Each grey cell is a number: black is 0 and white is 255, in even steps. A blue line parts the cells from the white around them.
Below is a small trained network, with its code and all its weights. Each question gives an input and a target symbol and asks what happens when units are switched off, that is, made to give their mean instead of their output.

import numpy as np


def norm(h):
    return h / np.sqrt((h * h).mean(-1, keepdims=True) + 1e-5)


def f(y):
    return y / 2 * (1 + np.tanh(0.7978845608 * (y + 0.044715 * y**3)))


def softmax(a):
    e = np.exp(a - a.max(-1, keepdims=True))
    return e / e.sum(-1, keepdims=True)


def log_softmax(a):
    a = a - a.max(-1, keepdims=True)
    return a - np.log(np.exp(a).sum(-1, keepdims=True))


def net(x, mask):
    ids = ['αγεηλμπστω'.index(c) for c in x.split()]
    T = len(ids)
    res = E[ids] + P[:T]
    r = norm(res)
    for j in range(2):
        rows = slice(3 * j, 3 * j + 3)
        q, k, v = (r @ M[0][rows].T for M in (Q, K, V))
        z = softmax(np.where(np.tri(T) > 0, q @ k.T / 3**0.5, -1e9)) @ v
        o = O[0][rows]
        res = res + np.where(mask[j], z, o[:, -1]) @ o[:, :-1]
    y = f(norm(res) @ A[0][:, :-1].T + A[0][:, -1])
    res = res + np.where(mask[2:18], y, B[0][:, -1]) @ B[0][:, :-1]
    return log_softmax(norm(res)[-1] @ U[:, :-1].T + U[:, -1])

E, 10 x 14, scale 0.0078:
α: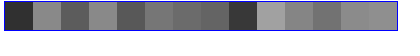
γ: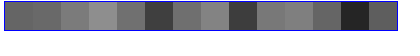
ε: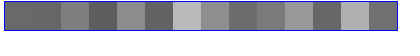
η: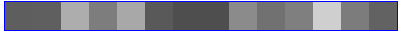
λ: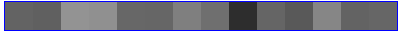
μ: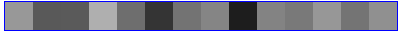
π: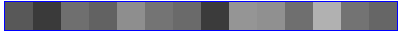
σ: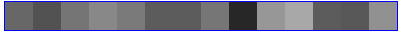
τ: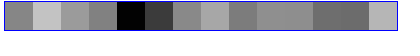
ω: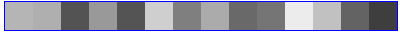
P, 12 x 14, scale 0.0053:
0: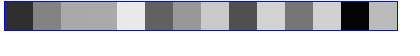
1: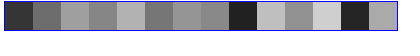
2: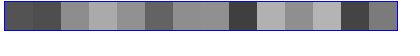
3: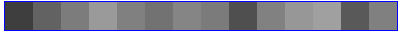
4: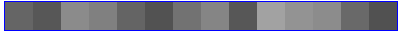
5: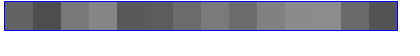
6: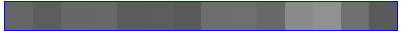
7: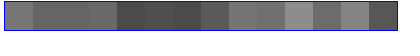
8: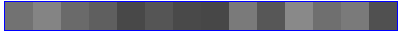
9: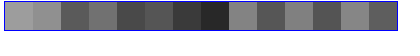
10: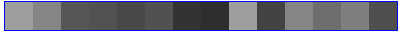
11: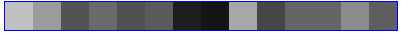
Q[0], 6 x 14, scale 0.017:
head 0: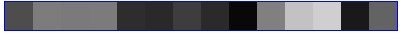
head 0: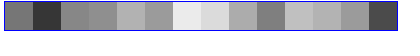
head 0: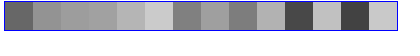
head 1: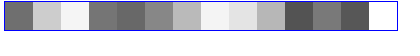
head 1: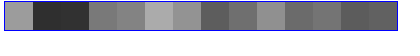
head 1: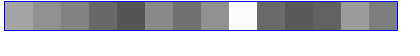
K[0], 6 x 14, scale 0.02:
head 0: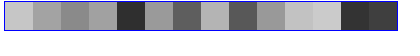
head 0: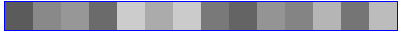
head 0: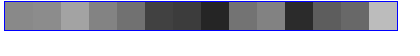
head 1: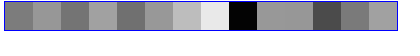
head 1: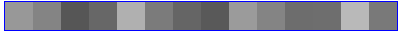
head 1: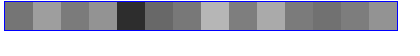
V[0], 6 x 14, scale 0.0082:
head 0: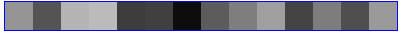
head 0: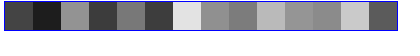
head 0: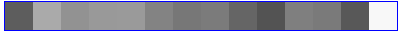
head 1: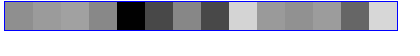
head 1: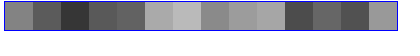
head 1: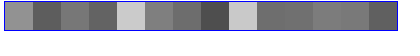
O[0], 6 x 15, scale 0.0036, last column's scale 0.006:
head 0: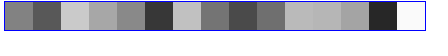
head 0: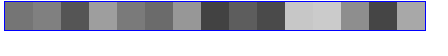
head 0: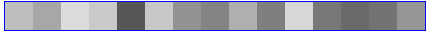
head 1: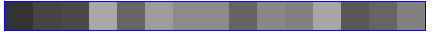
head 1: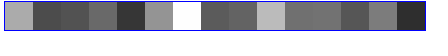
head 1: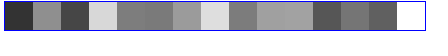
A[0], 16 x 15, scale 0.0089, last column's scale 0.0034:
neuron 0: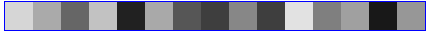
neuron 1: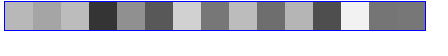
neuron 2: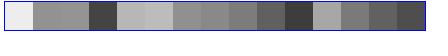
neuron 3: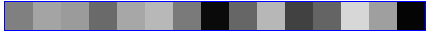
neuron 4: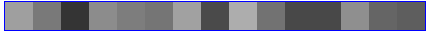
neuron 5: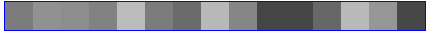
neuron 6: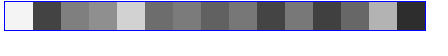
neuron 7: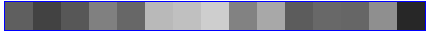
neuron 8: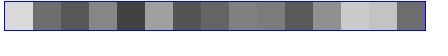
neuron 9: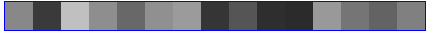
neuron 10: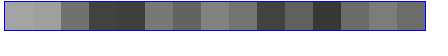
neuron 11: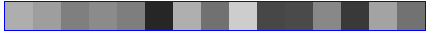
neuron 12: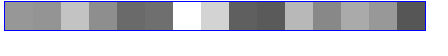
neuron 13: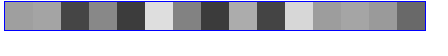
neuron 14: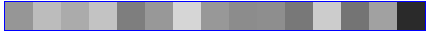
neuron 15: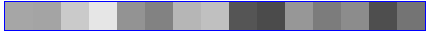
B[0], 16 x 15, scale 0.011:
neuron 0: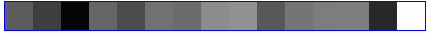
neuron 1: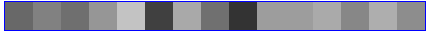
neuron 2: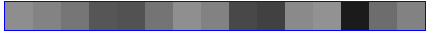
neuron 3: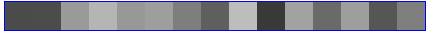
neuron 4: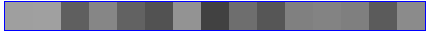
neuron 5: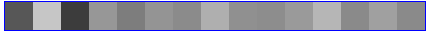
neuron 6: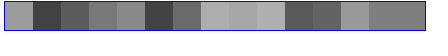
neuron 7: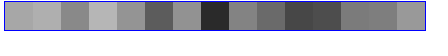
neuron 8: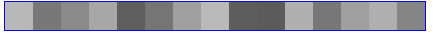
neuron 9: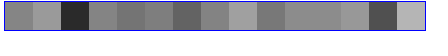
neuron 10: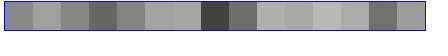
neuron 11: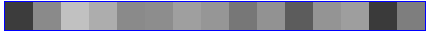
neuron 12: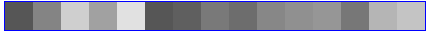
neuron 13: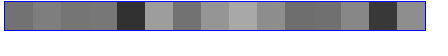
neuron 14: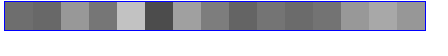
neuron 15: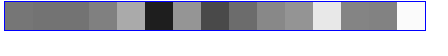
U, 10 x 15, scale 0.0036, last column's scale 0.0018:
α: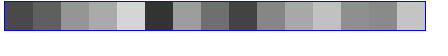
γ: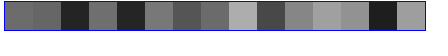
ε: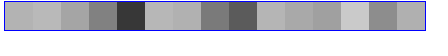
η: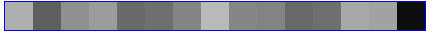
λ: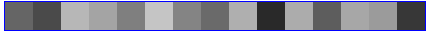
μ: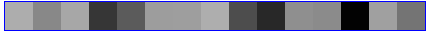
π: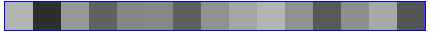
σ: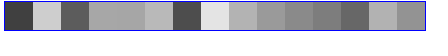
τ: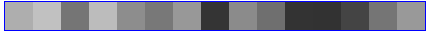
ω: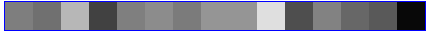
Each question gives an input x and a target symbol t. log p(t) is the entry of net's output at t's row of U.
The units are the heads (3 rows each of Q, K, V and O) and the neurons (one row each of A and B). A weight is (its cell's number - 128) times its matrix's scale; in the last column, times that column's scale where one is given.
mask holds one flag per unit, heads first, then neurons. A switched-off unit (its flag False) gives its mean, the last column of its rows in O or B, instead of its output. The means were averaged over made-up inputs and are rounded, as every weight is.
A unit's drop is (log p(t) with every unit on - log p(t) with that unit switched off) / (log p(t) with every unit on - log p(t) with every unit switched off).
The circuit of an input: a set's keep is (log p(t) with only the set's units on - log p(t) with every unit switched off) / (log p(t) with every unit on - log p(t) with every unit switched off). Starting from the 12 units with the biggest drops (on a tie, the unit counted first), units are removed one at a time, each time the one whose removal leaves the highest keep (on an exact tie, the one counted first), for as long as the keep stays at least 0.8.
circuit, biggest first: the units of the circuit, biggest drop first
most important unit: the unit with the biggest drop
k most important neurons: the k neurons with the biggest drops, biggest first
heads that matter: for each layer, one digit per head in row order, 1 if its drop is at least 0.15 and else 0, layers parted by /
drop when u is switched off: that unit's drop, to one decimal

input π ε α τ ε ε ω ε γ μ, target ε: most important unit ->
head 0
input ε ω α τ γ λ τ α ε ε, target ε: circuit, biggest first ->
[head 0; neuron 10; neuron 0; neuron 15]
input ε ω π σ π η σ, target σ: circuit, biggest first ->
[head 0; head 1; neuron 15; neuron 0]
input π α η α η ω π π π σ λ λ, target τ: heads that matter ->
11
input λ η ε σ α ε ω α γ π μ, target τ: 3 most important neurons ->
[neuron 7; neuron 0; neuron 15]
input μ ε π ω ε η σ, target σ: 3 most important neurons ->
[neuron 15; neuron 0; neuron 5]
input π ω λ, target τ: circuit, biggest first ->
[head 0; neuron 7; neuron 15]
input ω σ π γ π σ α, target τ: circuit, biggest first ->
[head 0; neuron 7; head 1; neuron 15]
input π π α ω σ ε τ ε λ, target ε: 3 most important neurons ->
[neuron 10; neuron 0; neuron 15]
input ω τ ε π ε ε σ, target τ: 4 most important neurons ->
[neuron 7; neuron 15; neuron 0; neuron 12]
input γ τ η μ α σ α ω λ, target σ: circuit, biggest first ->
[head 0; neuron 5; neuron 15; neuron 0]
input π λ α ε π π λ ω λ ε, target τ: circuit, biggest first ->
[head 0; head 1; neuron 7; neuron 15]
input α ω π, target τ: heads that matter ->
10
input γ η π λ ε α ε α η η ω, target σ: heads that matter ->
11
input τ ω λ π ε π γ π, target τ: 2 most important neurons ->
[neuron 7; neuron 0]
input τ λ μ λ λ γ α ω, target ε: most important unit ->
head 0
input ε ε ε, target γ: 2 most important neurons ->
[neuron 13; neuron 0]
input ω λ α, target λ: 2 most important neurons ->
[neuron 3; neuron 15]
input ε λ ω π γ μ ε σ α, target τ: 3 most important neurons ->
[neuron 7; neuron 0; neuron 15]
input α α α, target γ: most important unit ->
head 1
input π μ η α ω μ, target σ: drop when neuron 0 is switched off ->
0.2
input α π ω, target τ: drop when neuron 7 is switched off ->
0.7
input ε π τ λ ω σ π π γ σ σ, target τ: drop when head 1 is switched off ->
0.8
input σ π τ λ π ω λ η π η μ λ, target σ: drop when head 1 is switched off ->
0.7
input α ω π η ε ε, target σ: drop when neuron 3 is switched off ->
0.0
